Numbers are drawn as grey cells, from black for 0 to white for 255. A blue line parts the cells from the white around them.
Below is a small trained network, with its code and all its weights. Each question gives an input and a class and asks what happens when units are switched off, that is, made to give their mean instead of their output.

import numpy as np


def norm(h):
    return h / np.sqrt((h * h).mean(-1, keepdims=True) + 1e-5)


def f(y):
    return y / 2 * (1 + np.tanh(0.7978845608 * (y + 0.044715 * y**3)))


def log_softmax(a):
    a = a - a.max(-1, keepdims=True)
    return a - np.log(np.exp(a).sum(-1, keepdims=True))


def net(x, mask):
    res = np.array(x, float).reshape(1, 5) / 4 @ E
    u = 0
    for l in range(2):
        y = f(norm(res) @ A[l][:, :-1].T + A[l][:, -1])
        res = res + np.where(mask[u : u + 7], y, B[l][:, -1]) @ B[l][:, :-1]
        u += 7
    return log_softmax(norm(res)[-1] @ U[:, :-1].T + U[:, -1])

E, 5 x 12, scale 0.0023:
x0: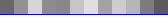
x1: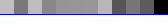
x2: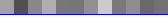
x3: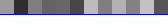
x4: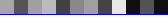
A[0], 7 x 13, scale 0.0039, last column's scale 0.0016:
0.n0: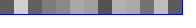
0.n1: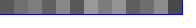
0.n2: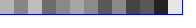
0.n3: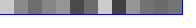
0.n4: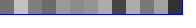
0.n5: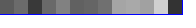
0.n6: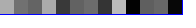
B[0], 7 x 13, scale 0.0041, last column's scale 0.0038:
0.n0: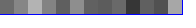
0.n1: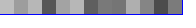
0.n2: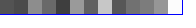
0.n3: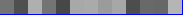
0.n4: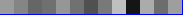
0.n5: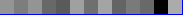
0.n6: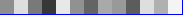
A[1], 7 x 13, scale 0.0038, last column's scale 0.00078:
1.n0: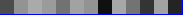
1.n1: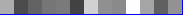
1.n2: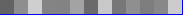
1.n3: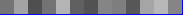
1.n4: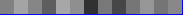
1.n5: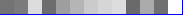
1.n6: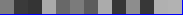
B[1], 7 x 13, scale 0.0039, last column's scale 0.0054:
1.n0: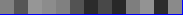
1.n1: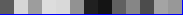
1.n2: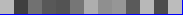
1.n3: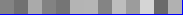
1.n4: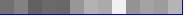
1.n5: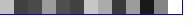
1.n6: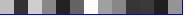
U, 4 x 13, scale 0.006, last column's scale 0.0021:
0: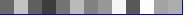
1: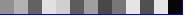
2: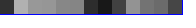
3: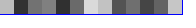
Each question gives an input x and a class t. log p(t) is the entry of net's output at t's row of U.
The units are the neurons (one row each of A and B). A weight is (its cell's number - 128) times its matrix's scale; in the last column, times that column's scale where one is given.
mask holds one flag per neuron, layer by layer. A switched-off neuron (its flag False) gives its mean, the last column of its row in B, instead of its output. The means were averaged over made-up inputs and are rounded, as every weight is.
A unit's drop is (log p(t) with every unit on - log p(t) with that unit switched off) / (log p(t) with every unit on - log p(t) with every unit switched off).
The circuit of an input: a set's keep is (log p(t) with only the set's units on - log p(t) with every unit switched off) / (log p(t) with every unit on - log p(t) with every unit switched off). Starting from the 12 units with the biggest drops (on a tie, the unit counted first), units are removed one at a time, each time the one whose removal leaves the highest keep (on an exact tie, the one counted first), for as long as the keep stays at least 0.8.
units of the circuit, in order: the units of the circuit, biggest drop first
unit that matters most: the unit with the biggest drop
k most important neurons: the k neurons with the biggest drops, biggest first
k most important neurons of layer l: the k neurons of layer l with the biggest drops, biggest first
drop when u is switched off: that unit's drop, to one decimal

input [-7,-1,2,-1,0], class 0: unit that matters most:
1.n5
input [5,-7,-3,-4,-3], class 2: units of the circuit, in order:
[0.n0; 1.n0]
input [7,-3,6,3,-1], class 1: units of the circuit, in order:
[1.n1; 0.n2; 0.n3]
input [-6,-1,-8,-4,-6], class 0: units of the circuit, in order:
[1.n4; 1.n3]
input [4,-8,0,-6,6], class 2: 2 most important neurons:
[1.n0; 0.n0]
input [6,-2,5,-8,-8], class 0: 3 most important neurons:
[0.n4; 0.n2; 1.n5]
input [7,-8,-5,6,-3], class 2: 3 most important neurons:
[0.n6; 0.n2; 0.n3]
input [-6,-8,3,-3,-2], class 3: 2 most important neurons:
[0.n6; 1.n6]
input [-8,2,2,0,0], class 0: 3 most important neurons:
[1.n5; 0.n2; 1.n3]
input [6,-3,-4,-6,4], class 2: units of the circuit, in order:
[1.n0; 1.n6]
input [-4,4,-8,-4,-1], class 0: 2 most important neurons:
[1.n5; 1.n4]
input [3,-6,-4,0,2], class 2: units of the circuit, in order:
[1.n0; 0.n0]
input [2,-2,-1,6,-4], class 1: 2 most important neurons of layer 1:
[1.n1; 1.n0]
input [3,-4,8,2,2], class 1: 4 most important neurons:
[1.n1; 0.n2; 0.n3; 0.n0]
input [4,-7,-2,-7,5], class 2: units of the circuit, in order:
[1.n0]
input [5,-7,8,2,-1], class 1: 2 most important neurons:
[0.n2; 1.n1]
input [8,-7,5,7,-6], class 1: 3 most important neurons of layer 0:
[0.n2; 0.n3; 0.n6]
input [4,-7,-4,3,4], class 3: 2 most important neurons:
[1.n5; 0.n4]
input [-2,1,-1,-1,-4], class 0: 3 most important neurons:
[0.n4; 1.n5; 0.n2]
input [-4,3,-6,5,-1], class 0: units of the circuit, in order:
[1.n5]
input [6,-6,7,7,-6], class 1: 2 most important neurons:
[1.n1; 0.n2]
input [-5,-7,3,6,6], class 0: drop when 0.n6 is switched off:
0.1
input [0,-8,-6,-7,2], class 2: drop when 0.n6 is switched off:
0.2
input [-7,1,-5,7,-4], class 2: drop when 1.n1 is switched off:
0.7
